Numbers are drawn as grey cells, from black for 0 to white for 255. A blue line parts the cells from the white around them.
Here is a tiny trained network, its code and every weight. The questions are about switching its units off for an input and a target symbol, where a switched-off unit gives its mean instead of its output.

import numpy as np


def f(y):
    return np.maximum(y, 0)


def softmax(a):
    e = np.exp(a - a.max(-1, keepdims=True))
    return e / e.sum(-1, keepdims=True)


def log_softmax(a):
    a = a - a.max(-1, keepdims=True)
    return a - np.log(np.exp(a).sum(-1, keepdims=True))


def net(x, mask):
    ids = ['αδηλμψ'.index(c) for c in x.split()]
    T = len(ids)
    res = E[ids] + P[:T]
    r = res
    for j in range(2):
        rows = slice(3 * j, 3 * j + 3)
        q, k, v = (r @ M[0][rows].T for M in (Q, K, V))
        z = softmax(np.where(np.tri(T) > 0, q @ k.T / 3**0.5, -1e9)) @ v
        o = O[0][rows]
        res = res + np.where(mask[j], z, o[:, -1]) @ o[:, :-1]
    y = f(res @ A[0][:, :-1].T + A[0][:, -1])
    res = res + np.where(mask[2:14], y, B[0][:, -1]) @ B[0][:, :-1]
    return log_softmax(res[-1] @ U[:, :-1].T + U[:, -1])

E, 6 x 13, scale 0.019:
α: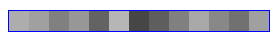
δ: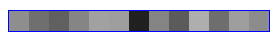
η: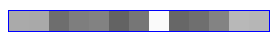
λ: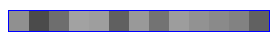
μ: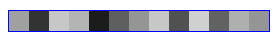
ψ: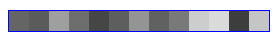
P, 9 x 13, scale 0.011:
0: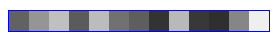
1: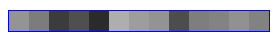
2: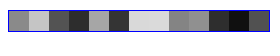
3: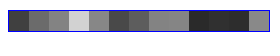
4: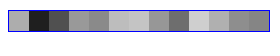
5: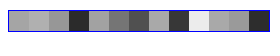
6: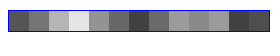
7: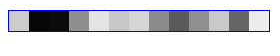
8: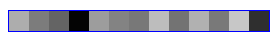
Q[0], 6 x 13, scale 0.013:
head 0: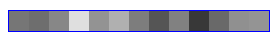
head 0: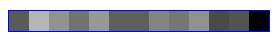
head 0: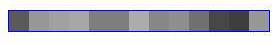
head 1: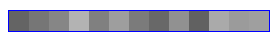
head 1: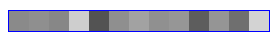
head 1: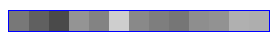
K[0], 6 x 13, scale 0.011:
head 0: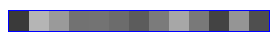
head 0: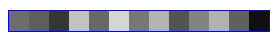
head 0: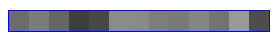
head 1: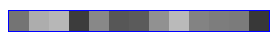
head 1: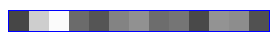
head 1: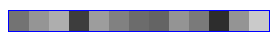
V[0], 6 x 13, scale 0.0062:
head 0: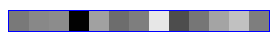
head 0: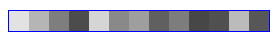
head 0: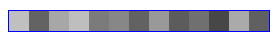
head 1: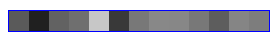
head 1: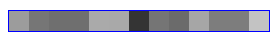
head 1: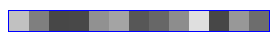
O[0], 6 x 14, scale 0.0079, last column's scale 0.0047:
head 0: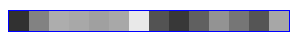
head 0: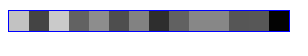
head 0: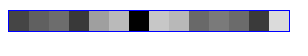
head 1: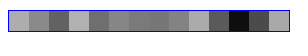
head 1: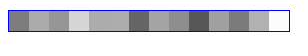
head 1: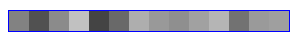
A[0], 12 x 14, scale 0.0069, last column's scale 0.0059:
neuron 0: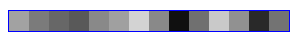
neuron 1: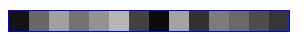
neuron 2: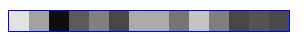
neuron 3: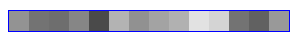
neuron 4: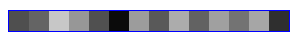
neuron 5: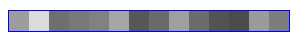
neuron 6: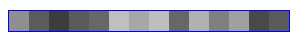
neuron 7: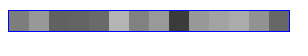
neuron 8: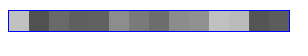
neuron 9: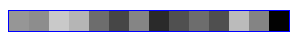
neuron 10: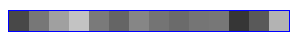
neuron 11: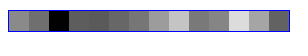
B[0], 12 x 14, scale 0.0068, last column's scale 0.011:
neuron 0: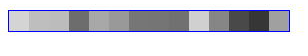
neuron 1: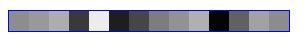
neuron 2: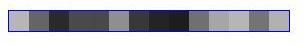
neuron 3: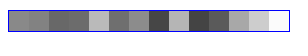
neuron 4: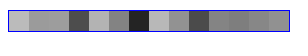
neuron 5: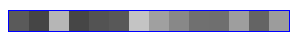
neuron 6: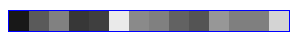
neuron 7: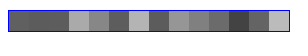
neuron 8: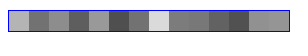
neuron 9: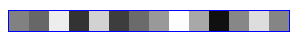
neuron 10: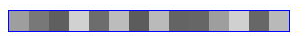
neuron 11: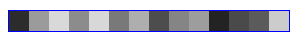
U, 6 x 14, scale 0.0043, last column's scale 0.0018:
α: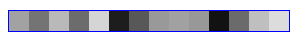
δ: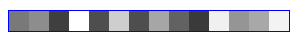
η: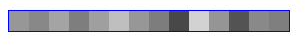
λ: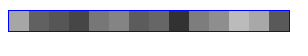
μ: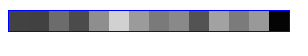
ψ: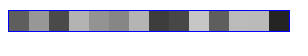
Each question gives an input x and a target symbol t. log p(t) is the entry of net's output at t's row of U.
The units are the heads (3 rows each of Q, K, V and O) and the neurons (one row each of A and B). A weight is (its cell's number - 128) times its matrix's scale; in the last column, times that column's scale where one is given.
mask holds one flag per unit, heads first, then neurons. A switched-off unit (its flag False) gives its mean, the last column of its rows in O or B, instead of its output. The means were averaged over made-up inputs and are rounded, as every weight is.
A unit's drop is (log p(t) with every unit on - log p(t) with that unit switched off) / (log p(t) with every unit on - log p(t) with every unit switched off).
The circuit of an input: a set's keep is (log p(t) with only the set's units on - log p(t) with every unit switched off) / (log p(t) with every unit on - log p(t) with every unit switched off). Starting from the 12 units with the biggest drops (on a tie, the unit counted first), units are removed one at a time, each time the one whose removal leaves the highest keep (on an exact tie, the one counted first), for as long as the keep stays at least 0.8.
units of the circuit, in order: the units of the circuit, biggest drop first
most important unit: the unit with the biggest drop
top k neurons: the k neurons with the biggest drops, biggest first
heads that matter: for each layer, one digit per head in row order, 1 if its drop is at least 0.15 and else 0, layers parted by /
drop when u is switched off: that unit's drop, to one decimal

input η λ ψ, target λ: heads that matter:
01
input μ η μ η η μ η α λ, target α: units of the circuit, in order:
(head 0; neuron 8)
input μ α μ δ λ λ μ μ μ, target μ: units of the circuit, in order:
(neuron 6; head 0)
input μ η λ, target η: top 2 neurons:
(neuron 0; neuron 3)
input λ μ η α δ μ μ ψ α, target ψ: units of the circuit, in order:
(head 0; neuron 11)
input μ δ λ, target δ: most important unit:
head 1
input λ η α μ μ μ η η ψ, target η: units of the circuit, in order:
(head 0; neuron 0)
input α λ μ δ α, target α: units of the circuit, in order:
(head 0; neuron 8; neuron 3)
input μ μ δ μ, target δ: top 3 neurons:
(neuron 10; neuron 11; neuron 3)
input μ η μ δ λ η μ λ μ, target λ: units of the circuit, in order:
(neuron 2; head 1; head 0; neuron 11)
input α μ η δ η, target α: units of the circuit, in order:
(head 0; neuron 11)
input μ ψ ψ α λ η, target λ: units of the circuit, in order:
(neuron 2; head 1)
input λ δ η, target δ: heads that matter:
11
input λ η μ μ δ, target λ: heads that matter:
11
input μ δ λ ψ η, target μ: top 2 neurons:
(neuron 6; neuron 11)
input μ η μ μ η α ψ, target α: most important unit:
neuron 1
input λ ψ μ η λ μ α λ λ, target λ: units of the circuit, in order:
(neuron 2; head 1; head 0)
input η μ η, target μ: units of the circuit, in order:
(head 0; neuron 6; head 1)
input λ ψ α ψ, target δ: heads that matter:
10
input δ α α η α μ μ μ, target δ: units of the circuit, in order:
(head 1)
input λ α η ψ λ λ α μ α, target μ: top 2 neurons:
(neuron 6; neuron 5)
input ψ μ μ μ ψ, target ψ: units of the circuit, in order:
(head 0; neuron 3)
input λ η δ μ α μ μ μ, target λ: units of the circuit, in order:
(head 0; neuron 2; head 1)
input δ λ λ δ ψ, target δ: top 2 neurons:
(neuron 10; neuron 11)
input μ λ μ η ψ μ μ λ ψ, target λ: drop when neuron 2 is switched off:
0.7
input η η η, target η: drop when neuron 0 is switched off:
0.5
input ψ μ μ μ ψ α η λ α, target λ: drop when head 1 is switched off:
0.5
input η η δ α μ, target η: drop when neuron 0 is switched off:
0.7
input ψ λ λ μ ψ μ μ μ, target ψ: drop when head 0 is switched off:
1.1
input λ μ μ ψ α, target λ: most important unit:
head 0
